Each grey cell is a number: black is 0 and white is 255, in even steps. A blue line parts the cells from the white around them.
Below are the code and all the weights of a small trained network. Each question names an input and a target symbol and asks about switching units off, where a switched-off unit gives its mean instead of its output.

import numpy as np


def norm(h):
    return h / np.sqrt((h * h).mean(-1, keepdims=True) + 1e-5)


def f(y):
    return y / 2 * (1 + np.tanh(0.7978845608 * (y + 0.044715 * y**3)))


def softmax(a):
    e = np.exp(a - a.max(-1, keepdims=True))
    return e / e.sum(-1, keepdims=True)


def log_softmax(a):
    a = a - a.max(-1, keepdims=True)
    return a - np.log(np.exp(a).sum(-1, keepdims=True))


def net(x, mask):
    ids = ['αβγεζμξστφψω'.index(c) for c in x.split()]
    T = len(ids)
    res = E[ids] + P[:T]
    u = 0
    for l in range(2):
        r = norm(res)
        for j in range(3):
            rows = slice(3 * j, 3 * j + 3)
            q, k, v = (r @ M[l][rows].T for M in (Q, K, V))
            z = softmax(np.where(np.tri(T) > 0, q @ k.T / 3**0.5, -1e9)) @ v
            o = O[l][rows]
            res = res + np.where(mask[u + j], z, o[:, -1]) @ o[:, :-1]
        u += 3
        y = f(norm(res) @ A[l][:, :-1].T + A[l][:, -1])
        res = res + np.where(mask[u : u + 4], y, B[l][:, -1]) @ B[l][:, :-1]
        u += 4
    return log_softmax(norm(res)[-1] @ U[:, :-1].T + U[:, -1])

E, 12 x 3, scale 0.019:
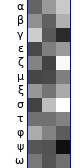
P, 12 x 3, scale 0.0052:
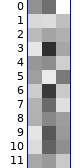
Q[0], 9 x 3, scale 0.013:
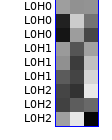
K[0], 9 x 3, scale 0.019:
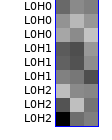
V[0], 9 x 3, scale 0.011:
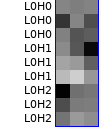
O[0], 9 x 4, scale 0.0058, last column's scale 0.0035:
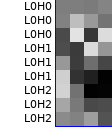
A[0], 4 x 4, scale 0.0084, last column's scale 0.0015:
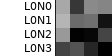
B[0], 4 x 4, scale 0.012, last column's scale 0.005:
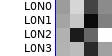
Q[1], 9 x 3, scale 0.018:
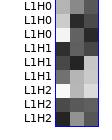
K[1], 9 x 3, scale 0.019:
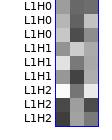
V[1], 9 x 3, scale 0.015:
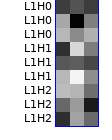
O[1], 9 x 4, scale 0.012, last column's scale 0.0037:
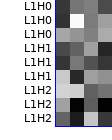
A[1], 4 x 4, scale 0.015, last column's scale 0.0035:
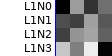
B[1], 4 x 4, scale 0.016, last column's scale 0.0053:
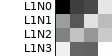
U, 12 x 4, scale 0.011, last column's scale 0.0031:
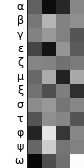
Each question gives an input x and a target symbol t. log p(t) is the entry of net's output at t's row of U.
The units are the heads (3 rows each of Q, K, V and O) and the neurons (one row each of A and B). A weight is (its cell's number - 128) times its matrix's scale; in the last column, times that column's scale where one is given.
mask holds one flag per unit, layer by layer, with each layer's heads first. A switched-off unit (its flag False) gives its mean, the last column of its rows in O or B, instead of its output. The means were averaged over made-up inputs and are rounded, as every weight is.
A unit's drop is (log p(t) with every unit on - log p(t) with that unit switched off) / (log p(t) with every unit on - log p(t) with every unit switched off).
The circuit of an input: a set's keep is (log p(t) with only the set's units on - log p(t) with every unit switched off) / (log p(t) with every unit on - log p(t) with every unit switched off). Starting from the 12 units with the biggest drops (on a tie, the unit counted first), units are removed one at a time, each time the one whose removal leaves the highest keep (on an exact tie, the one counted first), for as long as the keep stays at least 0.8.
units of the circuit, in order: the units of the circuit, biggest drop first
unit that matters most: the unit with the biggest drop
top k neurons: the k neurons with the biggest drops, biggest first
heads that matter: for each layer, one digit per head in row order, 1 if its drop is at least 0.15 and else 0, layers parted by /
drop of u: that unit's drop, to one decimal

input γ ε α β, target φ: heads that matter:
010 / 010
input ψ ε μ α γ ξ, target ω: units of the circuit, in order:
[L1H0, L0H0]
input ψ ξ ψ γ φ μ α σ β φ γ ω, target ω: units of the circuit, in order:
[L0H1, L1H0]
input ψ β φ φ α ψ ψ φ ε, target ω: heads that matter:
111 / 100
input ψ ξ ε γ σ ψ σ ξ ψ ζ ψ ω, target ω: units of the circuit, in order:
[L0H0, L1H0]
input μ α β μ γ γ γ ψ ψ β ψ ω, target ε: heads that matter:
011 / 100
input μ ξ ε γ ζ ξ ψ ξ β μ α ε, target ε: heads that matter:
011 / 100
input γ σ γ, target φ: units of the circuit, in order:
[L1H0]
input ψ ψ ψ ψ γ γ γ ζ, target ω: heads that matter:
111 / 110
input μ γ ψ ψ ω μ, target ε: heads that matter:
010 / 000
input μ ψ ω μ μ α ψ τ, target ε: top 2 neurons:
[L0N2, L0N3]
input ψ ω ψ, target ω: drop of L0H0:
0.1
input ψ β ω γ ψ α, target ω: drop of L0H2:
0.2
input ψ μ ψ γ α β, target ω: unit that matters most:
L0H1
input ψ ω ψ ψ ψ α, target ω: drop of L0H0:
0.2
